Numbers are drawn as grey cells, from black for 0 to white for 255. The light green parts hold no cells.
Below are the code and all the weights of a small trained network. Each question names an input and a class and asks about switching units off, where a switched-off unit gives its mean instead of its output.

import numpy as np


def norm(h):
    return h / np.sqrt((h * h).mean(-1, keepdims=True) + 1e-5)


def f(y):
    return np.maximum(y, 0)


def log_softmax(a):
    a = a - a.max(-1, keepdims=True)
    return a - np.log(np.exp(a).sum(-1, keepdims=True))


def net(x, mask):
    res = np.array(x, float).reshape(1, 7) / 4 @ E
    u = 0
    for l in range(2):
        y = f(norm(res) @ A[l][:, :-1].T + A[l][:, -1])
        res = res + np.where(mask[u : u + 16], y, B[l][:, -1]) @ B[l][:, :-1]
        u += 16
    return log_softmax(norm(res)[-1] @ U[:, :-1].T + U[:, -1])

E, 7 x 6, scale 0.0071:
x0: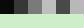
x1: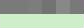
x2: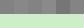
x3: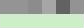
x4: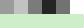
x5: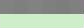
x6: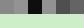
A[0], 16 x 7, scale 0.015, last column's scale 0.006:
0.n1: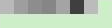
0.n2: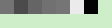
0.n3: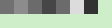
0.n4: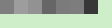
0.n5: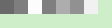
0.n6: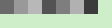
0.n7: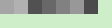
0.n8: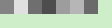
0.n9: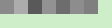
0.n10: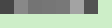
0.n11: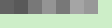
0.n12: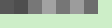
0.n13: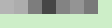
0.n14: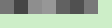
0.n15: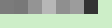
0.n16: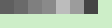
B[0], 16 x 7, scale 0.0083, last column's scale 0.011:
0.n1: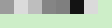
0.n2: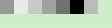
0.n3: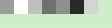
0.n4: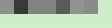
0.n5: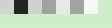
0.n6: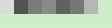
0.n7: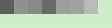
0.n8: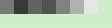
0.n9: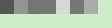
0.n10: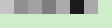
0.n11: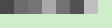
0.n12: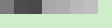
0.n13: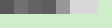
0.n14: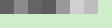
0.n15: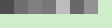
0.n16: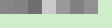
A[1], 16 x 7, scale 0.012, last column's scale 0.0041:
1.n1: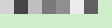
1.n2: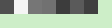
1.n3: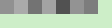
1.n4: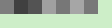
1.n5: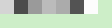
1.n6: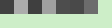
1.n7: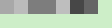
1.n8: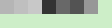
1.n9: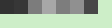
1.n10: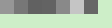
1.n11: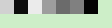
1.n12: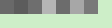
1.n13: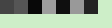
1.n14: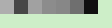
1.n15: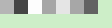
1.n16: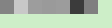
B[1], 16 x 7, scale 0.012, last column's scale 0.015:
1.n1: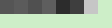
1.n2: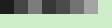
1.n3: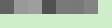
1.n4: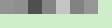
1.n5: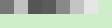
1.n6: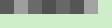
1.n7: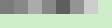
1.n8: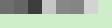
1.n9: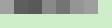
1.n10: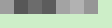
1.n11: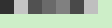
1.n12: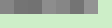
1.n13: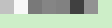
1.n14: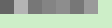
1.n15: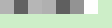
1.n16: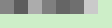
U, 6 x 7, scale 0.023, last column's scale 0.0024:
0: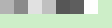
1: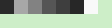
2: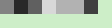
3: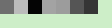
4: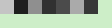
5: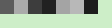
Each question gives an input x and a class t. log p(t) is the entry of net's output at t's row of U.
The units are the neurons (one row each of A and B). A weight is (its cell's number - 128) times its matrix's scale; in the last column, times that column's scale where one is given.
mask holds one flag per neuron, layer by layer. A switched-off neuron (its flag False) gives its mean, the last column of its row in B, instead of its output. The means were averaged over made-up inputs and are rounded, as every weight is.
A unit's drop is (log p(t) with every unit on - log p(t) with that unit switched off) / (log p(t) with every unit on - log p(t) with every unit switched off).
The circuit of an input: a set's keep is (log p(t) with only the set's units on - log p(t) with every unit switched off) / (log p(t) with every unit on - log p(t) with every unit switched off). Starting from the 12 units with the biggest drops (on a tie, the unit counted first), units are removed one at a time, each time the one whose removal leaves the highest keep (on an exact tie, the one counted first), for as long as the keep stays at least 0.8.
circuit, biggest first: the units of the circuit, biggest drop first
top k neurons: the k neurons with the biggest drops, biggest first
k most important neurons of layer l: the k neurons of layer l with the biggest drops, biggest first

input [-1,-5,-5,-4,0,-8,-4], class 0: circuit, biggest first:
1.n15
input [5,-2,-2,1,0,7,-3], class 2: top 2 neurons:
0.n12, 0.n1
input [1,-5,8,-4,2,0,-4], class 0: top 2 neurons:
1.n15, 0.n5
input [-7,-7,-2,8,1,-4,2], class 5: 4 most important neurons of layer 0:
0.n13, 0.n5, 0.n2, 0.n3
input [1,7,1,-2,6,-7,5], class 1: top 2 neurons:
0.n3, 0.n5
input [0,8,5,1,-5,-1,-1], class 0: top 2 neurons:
1.n15, 0.n1
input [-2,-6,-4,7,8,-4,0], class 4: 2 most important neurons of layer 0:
0.n6, 0.n14
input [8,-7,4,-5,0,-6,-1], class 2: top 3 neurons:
0.n12, 0.n1, 0.n3
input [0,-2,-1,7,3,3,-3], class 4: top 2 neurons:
1.n15, 0.n1
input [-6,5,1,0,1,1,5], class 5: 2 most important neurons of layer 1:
1.n15, 1.n1
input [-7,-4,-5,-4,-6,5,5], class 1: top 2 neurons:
0.n5, 1.n15
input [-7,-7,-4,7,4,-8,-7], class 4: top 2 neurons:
1.n15, 1.n1
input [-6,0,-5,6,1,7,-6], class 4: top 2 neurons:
1.n15, 0.n13
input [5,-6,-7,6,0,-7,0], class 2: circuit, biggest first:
0.n12
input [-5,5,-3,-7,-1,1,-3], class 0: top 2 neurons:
0.n1, 1.n15
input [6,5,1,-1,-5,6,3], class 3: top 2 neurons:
0.n5, 1.n13
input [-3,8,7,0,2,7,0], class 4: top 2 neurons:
1.n5, 1.n11
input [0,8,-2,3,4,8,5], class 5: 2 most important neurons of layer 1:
1.n1, 1.n11
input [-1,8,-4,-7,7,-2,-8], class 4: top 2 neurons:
1.n15, 1.n1
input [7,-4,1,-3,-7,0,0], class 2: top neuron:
1.n11
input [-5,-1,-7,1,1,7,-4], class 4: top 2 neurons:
1.n15, 0.n13
